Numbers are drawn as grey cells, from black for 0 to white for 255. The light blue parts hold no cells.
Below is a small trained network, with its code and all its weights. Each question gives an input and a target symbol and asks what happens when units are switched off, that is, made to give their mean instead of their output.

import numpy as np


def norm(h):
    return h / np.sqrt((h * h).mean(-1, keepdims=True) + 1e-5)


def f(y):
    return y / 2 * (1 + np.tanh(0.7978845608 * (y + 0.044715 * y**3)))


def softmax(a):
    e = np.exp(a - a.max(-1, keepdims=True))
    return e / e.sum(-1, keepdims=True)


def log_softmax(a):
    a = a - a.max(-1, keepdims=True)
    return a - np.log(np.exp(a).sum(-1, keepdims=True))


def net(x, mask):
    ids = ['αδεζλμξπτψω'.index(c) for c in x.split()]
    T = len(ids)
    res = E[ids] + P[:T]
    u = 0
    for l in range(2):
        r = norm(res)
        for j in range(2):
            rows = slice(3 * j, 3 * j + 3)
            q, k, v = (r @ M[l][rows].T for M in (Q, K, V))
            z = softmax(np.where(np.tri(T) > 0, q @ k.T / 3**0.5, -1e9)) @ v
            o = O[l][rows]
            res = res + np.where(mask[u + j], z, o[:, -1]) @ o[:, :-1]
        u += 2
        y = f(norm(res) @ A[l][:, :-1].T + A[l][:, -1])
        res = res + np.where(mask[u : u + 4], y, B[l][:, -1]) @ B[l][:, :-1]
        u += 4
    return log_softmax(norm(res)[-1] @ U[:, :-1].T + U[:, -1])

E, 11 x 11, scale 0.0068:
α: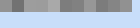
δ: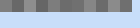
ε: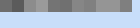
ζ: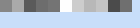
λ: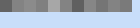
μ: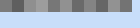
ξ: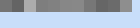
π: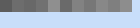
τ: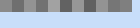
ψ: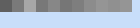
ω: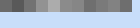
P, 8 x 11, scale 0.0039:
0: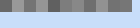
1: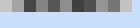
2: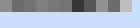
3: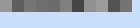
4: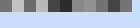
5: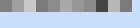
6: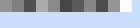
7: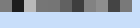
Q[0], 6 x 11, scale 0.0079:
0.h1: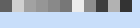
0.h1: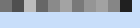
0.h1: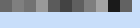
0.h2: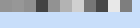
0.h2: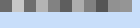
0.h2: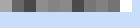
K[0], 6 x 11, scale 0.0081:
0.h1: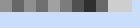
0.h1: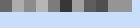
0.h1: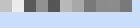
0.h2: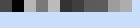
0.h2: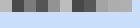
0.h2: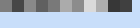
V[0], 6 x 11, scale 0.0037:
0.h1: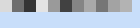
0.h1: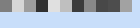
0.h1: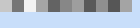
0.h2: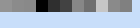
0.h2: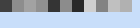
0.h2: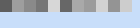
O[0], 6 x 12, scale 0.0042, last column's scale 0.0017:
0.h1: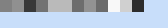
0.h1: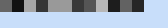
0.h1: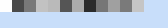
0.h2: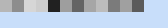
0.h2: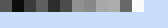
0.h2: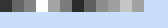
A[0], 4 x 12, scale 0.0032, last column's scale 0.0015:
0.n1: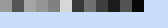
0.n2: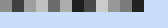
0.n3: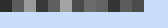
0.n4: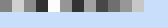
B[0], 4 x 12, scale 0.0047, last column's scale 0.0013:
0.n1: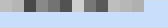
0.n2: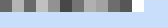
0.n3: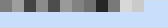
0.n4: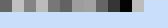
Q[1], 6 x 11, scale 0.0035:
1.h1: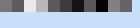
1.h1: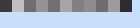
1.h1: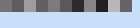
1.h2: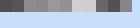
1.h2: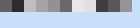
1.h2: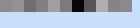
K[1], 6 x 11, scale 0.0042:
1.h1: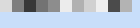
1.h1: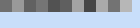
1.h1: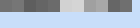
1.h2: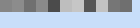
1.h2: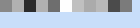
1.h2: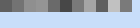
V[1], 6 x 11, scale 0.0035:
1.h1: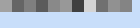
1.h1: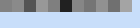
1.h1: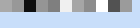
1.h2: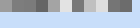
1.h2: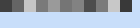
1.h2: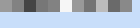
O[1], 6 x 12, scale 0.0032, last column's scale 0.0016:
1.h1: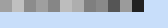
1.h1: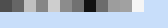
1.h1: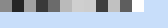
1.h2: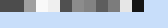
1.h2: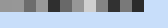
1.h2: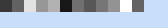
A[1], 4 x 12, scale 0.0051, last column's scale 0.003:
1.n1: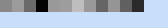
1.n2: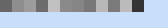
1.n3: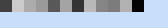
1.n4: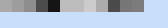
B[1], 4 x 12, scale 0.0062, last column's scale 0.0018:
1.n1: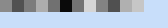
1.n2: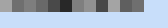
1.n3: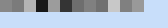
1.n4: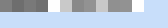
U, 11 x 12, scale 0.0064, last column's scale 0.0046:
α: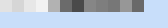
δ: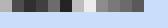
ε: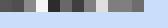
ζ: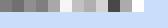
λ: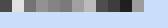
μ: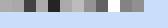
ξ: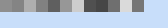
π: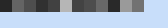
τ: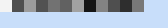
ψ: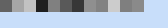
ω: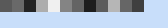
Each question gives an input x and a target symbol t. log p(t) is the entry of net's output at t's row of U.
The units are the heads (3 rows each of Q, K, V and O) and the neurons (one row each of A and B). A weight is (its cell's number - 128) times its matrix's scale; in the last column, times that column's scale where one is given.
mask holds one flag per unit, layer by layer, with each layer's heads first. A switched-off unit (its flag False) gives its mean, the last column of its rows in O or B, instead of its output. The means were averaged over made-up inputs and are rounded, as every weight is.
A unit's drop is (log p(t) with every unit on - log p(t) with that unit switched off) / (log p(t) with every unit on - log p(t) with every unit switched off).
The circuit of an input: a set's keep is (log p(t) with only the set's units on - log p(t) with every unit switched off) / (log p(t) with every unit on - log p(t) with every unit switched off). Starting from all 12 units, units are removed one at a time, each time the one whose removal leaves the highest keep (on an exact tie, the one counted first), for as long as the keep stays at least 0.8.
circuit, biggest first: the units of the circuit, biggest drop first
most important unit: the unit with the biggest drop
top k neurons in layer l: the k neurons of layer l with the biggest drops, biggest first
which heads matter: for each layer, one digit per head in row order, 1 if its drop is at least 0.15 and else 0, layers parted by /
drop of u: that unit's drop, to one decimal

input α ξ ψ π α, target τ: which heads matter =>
11 / 00
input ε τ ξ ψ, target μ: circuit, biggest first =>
0.h1
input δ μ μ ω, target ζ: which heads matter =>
01 / 00
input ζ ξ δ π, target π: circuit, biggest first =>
0.h1, 0.n3
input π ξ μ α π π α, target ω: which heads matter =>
01 / 00
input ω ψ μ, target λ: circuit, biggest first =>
0.h2, 0.n4
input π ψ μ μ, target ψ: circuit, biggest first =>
0.h1, 1.n3
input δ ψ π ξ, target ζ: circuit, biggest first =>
1.n4, 0.h2
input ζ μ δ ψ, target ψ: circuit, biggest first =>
0.h2, 1.n3
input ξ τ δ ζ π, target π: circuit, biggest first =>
0.h1, 1.n1, 0.n3
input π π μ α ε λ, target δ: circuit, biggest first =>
0.h2, 1.n1
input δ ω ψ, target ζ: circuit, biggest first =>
0.h2, 1.n4
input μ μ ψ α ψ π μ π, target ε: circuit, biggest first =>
0.h2, 1.h1
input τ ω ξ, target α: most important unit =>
0.h2
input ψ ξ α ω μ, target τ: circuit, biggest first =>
0.h1, 0.h2
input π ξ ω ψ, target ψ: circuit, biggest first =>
1.n3, 0.h1
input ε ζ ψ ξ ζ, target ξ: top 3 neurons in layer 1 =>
1.n2, 1.n1, 1.n4
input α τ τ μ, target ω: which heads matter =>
11 / 00
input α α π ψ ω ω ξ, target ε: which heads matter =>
01 / 00
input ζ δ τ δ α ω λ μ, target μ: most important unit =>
1.h1
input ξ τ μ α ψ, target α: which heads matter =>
11 / 00
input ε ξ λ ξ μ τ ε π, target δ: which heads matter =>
11 / 00
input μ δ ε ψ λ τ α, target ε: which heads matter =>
01 / 00
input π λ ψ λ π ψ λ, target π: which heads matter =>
10 / 00
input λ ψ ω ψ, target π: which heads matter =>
00 / 00
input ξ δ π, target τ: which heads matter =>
10 / 00
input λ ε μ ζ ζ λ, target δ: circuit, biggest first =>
0.h2
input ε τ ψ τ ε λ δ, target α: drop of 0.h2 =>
1.2
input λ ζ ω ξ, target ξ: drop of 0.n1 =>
0.3
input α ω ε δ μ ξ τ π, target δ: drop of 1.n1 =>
0.2
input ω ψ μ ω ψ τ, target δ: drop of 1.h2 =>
0.1
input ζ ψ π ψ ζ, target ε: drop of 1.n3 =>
0.0
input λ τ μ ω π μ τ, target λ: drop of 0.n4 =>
0.4
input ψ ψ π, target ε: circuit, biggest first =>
0.h2
